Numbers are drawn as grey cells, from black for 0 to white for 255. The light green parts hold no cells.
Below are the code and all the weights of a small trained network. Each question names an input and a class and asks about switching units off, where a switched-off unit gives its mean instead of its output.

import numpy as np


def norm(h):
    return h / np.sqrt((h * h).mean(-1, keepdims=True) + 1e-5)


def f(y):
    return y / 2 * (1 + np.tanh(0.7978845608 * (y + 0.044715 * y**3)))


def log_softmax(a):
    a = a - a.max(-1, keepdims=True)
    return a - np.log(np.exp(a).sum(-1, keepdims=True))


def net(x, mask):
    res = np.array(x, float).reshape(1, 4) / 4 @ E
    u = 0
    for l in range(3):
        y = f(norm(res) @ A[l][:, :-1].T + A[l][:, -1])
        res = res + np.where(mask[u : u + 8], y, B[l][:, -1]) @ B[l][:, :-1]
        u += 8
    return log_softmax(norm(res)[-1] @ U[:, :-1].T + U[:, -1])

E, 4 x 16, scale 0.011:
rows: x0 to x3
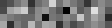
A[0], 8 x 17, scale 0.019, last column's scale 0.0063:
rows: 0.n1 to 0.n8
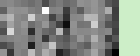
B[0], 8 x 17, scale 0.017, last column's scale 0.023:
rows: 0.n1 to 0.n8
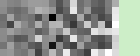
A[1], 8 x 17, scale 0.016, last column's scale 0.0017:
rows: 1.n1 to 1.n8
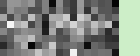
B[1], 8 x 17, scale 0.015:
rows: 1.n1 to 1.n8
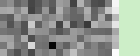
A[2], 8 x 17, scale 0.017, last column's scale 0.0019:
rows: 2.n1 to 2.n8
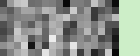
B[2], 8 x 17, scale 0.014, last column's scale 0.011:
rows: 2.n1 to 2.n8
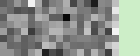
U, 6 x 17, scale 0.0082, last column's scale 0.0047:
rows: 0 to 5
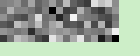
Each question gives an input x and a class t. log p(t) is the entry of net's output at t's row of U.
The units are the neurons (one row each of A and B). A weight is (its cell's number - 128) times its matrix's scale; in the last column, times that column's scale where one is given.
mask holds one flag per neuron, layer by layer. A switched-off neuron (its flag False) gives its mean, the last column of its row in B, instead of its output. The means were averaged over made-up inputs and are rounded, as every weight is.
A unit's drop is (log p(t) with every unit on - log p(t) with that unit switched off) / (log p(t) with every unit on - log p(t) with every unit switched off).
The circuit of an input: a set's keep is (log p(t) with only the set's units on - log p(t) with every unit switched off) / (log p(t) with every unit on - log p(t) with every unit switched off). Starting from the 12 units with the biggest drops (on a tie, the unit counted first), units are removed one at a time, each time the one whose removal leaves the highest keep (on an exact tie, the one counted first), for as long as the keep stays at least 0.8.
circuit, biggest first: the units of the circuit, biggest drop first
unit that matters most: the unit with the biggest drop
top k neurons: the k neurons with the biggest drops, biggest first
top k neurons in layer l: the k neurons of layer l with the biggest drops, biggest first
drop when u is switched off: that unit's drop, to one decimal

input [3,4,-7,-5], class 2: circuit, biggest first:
(0.n2)
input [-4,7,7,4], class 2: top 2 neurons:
(0.n6, 0.n1)
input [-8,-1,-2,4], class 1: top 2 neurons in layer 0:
(0.n3, 0.n5)
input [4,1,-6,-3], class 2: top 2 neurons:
(0.n2, 0.n3)
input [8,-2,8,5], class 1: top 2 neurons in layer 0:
(0.n7, 0.n2)
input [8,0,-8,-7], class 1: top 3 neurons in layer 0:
(0.n7, 0.n8, 0.n6)
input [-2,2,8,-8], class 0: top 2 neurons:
(0.n5, 0.n2)
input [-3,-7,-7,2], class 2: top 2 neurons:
(0.n3, 0.n7)
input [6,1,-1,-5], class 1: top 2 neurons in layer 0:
(0.n7, 0.n8)
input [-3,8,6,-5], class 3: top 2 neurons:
(0.n4, 0.n2)
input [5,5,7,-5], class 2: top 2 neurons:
(0.n6, 0.n3)
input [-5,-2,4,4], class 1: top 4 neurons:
(0.n3, 0.n5, 0.n2, 1.n4)
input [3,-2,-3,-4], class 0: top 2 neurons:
(0.n3, 0.n4)
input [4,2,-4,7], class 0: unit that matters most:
0.n8
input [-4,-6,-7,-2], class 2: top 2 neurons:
(0.n3, 0.n5)
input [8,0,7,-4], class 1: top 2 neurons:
(0.n7, 0.n2)
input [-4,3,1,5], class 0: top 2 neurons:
(0.n8, 0.n7)
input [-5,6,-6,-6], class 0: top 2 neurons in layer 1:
(1.n4, 1.n3)
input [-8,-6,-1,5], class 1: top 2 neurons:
(0.n4, 0.n5)
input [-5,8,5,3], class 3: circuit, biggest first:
(0.n4)
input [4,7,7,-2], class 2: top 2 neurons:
(0.n6, 0.n1)
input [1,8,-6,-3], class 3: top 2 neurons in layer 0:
(0.n4, 0.n6)
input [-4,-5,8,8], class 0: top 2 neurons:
(0.n8, 0.n2)
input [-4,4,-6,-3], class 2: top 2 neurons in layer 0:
(0.n2, 0.n7)
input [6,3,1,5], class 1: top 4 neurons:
(0.n7, 0.n5, 1.n7, 1.n4)
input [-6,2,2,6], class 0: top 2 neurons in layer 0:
(0.n8, 0.n7)
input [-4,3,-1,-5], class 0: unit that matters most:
0.n5
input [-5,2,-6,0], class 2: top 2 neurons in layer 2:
(2.n8, 2.n2)
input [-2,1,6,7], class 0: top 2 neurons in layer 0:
(0.n8, 0.n2)
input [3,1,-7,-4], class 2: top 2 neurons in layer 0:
(0.n2, 0.n8)
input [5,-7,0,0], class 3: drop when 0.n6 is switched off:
0.9
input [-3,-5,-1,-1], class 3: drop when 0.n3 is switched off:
1.0
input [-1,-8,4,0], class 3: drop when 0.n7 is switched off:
0.5
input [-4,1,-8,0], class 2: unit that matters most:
0.n2
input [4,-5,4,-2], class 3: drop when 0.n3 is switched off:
1.1
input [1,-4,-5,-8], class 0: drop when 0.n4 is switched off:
0.0
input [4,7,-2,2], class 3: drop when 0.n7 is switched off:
0.1
